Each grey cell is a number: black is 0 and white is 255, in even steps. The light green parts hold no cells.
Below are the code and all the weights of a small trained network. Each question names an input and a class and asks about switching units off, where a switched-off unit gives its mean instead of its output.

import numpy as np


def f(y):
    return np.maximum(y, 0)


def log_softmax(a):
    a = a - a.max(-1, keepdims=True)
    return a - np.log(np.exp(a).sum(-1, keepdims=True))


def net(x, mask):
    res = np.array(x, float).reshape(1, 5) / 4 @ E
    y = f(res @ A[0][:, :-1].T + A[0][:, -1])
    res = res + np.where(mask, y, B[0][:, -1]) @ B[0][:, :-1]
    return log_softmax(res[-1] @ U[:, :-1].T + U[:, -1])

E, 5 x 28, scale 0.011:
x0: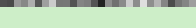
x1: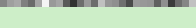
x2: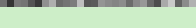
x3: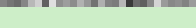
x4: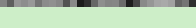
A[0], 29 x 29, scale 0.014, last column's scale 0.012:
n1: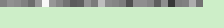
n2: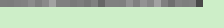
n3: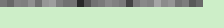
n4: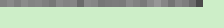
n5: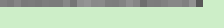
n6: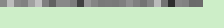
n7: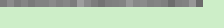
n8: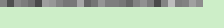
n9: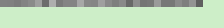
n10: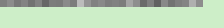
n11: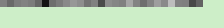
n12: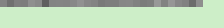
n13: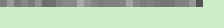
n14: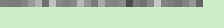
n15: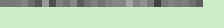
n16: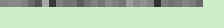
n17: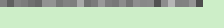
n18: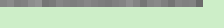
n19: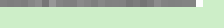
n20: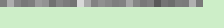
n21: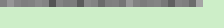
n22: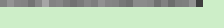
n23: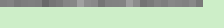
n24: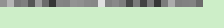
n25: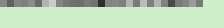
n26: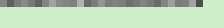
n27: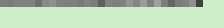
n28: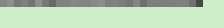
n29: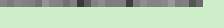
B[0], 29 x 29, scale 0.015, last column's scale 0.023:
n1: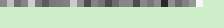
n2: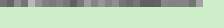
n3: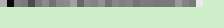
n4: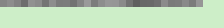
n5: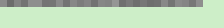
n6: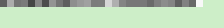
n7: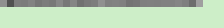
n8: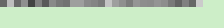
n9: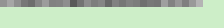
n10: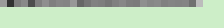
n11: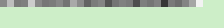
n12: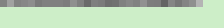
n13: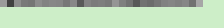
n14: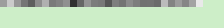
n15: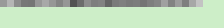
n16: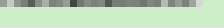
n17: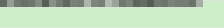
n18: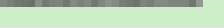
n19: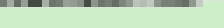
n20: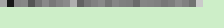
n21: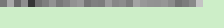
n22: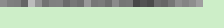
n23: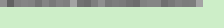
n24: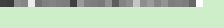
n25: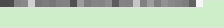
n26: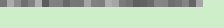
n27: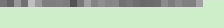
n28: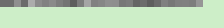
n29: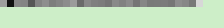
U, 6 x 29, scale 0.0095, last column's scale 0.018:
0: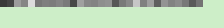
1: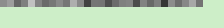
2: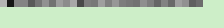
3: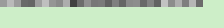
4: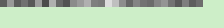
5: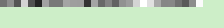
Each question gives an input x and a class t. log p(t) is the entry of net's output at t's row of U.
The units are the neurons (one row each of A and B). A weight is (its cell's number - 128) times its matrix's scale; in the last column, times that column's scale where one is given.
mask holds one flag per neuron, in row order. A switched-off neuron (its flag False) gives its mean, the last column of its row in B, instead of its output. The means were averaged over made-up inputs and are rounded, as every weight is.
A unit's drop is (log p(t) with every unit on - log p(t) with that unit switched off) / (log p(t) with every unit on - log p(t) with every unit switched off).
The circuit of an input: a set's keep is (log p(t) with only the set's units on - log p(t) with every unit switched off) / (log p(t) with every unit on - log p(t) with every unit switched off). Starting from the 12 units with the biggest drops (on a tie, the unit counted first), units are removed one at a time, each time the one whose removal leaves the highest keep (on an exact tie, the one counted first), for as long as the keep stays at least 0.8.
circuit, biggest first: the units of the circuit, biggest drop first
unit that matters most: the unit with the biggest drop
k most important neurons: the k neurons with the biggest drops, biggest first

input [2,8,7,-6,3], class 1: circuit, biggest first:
n1
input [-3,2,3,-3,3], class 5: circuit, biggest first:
n6, n8
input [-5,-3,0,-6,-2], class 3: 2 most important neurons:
n16, n25
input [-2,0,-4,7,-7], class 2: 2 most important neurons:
n20, n10
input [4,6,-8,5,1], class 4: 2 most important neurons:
n6, n11
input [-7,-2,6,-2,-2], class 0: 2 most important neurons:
n24, n6
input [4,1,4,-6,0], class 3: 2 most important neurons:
n16, n24
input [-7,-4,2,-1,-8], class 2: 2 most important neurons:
n20, n10
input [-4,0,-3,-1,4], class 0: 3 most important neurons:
n24, n20, n10
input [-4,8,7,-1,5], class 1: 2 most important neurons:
n1, n6
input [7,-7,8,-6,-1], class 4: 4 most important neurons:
n8, n24, n1, n17
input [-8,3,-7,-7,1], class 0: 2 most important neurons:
n24, n14
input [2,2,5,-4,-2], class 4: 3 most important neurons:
n8, n14, n17
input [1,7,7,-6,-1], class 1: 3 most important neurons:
n1, n6, n14
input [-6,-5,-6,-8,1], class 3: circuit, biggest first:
n16
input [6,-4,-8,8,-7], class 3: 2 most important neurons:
n14, n9
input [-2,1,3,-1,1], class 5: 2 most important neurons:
n6, n25
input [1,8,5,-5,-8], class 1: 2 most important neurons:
n1, n3
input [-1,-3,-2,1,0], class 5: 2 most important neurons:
n1, n22
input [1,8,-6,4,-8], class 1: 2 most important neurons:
n1, n3
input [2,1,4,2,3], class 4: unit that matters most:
n26
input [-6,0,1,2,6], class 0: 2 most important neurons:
n24, n20
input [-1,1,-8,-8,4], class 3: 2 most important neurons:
n16, n15
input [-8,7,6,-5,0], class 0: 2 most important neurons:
n24, n11
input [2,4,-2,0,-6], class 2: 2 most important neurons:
n20, n11
